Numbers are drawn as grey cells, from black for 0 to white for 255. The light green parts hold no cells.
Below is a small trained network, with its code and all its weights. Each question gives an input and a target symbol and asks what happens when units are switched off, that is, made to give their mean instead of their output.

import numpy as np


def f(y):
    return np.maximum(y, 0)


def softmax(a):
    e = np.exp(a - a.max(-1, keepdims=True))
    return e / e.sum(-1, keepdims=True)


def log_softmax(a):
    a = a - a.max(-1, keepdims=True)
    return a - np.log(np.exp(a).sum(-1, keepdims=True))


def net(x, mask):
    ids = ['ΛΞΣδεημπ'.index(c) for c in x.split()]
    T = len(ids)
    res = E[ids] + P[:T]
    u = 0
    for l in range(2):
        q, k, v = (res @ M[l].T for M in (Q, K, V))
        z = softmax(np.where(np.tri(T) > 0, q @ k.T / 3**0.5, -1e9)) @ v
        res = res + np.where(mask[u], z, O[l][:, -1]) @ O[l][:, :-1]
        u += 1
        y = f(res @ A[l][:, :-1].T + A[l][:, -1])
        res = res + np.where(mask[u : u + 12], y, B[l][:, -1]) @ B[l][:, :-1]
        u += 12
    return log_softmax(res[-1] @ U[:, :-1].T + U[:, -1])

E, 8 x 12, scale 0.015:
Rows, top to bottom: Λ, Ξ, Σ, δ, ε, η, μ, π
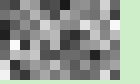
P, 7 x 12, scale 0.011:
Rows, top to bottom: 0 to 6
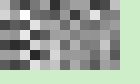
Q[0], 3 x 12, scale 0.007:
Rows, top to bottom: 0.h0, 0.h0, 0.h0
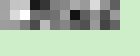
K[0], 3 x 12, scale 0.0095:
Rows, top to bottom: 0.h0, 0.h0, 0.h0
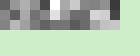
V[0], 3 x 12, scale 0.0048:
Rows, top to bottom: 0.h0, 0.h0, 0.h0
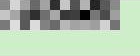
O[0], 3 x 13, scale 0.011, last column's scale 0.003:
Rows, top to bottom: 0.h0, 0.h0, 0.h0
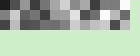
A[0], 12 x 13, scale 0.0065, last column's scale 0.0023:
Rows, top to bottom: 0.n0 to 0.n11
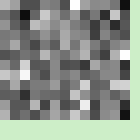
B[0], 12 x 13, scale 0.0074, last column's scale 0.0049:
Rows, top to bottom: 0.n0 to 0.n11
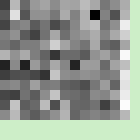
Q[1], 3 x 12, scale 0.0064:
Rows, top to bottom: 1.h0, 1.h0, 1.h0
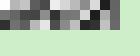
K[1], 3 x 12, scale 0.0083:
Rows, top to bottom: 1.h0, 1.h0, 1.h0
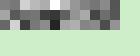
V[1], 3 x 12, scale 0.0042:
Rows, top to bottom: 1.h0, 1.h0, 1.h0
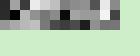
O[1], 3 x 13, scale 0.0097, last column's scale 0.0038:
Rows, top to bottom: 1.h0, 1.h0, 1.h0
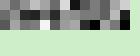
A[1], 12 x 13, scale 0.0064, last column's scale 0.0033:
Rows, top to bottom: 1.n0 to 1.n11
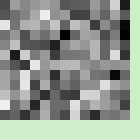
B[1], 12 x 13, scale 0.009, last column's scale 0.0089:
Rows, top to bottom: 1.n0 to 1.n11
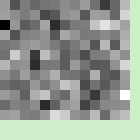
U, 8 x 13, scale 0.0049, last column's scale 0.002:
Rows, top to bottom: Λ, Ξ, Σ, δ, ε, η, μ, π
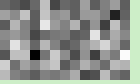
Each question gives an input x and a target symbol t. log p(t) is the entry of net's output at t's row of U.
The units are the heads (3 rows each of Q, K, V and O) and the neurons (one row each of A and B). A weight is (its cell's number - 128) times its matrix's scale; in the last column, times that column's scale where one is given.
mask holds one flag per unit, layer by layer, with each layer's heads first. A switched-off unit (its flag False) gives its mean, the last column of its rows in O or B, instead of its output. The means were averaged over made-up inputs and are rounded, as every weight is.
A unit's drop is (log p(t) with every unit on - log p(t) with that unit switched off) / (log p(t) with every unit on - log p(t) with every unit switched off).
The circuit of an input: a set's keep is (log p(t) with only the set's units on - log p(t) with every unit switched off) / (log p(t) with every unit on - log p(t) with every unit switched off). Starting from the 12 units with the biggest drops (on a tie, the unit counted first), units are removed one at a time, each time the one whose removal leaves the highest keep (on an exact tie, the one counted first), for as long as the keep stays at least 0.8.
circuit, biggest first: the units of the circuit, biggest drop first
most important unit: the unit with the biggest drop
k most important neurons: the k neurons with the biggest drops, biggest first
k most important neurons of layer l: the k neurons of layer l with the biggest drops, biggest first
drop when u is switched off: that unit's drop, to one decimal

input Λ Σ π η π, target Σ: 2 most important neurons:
(1.n11, 0.n5)
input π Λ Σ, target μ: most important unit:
1.h0
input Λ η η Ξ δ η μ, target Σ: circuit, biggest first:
(1.h0, 1.n11, 0.h0, 0.n10)
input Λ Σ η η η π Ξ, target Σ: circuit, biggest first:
(1.h0, 1.n11, 0.h0)
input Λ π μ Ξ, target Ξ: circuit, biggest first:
(0.h0, 1.n7)
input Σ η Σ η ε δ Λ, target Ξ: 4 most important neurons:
(0.n5, 0.n1, 0.n10, 1.n7)
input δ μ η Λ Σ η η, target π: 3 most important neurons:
(1.n1, 0.n1, 0.n8)
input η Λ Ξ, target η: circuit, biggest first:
(0.h0, 1.n9)
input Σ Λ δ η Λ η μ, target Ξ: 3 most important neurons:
(0.n5, 0.n1, 0.n10)
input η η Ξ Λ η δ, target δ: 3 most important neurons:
(1.n1, 0.n6, 1.n9)
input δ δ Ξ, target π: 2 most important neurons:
(1.n1, 0.n1)
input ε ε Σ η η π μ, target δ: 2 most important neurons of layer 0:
(0.n0, 0.n10)
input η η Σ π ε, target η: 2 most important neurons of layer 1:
(1.n9, 1.n6)
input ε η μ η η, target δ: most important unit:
1.h0
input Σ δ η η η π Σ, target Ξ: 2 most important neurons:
(0.n5, 0.n1)
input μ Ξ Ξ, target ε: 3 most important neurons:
(1.n2, 0.n10, 0.n11)
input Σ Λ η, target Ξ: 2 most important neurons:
(0.n5, 0.n1)
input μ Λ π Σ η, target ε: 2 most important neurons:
(1.n2, 0.n10)
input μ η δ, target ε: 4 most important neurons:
(1.n2, 0.n10, 0.n11, 0.n1)
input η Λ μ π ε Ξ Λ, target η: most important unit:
0.h0
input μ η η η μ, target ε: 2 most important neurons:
(1.n2, 0.n1)
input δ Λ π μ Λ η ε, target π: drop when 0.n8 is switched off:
0.1
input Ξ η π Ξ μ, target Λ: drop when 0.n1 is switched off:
0.1
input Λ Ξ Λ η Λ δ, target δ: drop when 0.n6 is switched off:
0.4
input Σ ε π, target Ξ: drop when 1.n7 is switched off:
0.2
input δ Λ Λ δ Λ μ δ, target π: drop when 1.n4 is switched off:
0.0
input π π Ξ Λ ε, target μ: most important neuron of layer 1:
(1.n9)
